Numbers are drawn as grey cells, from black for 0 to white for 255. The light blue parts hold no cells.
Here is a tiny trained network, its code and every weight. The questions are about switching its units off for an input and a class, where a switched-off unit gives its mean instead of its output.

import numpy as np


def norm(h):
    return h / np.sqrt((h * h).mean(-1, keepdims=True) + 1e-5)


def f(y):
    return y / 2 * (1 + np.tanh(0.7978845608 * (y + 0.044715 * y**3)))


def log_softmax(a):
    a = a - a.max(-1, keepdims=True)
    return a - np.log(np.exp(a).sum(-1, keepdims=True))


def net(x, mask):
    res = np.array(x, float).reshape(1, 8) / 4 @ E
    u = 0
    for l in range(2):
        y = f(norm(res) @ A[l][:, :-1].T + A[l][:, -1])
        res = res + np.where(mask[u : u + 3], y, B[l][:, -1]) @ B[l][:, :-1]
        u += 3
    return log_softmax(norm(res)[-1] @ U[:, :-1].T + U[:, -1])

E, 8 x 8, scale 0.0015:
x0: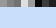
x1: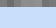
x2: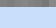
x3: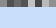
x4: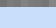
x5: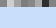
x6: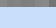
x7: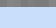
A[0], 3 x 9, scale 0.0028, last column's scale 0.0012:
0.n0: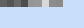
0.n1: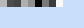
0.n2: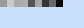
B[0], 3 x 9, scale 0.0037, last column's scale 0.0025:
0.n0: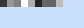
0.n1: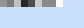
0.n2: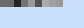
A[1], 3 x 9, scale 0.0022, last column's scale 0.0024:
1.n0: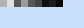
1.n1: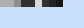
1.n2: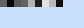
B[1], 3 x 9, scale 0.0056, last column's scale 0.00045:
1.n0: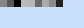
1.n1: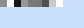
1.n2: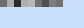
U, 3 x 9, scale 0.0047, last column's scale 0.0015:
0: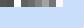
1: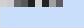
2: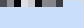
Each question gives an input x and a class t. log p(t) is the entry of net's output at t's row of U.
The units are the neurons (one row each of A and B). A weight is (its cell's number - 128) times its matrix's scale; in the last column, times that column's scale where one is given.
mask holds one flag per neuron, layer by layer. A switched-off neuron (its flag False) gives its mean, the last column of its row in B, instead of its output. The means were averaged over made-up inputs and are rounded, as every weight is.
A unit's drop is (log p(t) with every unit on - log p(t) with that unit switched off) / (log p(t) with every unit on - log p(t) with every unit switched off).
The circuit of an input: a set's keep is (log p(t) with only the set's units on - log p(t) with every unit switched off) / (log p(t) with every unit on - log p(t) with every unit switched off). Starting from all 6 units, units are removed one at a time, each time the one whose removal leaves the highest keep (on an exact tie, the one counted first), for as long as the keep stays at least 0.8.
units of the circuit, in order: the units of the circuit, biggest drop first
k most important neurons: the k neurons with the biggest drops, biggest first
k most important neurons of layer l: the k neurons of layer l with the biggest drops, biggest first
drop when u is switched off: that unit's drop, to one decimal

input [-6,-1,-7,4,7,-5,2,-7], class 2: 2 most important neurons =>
1.n2, 0.n0
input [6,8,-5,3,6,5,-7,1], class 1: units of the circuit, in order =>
0.n1, 0.n0
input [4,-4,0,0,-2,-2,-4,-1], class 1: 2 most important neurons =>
0.n1, 1.n1
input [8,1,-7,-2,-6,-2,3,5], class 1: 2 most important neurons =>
0.n1, 1.n1
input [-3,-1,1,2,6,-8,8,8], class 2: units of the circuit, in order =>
1.n2
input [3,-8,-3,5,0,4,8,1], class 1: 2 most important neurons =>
1.n1, 0.n1
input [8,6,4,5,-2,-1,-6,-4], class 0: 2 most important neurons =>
0.n1, 1.n2
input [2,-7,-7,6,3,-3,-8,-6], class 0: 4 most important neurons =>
0.n1, 0.n2, 1.n1, 1.n0
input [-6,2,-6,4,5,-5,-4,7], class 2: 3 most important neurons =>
1.n2, 0.n0, 0.n1
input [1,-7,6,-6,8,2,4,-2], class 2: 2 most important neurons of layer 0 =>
0.n1, 0.n2
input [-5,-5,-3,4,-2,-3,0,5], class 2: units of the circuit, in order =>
1.n2, 0.n0
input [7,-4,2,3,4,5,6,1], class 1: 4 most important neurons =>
0.n1, 0.n0, 1.n1, 1.n2
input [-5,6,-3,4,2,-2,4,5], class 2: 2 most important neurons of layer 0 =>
0.n1, 0.n0
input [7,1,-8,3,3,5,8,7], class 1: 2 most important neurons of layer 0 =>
0.n1, 0.n0
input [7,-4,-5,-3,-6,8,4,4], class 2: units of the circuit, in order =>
1.n0
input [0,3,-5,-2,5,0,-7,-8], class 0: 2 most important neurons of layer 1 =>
1.n1, 1.n0
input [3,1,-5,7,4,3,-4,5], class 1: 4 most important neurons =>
0.n1, 1.n1, 0.n0, 0.n2
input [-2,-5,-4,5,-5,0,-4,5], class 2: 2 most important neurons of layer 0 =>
0.n1, 0.n0
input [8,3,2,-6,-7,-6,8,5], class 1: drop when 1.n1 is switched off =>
0.4
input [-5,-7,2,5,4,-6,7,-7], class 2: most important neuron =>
1.n2
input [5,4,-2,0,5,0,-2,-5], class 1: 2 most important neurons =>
0.n1, 1.n1
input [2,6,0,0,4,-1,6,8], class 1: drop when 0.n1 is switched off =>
-0.1
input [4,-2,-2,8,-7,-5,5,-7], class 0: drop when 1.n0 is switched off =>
0.1
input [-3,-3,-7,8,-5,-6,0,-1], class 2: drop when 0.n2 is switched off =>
0.0
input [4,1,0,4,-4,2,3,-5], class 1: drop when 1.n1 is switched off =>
0.3
